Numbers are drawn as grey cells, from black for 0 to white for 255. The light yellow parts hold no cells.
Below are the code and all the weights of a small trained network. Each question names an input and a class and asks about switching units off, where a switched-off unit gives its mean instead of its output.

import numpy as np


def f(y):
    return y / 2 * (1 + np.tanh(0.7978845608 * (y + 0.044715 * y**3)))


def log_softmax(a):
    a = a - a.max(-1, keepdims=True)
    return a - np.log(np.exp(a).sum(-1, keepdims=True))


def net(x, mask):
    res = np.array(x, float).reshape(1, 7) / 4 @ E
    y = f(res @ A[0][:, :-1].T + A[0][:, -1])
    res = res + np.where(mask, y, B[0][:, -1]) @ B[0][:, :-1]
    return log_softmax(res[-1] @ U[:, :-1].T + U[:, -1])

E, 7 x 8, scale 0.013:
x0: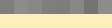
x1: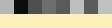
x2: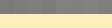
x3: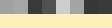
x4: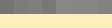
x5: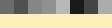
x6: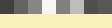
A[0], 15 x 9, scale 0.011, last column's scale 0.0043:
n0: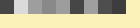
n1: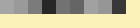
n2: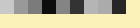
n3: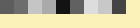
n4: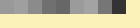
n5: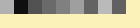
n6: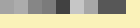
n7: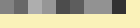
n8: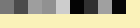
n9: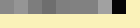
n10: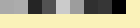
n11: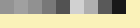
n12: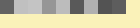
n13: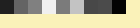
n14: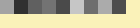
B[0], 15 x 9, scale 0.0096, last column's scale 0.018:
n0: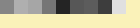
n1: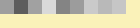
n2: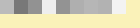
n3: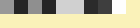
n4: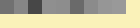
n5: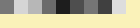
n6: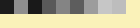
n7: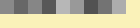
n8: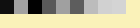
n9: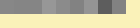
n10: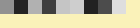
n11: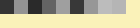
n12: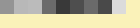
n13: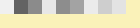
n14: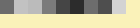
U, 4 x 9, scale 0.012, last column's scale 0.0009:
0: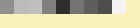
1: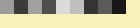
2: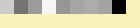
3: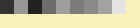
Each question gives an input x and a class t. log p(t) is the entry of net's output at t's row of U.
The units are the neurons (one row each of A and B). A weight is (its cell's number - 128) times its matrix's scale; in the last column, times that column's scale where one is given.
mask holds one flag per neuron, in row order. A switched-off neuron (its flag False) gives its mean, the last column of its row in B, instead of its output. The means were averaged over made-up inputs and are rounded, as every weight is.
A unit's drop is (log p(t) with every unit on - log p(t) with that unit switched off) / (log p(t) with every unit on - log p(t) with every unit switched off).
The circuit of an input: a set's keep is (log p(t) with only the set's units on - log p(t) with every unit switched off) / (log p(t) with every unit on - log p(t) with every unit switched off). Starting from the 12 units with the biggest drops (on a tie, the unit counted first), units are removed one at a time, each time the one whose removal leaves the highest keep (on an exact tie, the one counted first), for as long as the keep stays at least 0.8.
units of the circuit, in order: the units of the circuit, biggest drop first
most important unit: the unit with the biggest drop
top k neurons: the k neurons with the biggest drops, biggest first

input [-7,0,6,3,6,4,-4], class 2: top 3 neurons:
n3, n2, n6
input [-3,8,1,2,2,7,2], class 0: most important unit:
n5
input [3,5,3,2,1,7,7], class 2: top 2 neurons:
n13, n6
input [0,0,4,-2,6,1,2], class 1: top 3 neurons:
n2, n1, n13
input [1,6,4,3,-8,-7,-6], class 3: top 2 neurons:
n6, n11
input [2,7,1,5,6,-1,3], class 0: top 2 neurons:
n5, n14
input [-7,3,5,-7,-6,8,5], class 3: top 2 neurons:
n8, n10
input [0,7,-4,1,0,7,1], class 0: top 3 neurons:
n5, n14, n6
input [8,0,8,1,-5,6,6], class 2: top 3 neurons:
n13, n6, n11
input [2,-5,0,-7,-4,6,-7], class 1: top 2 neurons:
n3, n13
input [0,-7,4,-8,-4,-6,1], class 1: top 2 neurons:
n3, n5
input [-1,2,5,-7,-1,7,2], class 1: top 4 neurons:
n3, n7, n6, n11
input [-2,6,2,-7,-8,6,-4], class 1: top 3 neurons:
n3, n7, n0
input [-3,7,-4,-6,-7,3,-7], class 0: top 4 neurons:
n5, n14, n13, n10
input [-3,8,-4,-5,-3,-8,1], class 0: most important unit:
n14
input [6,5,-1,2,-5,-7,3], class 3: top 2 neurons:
n6, n11
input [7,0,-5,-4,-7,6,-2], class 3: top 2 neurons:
n8, n10
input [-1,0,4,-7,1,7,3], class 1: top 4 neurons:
n3, n7, n6, n11
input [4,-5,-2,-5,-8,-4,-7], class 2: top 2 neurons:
n2, n1
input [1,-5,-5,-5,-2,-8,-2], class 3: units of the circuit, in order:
n6
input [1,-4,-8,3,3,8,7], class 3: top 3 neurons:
n8, n2, n1
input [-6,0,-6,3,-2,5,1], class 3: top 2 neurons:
n8, n3
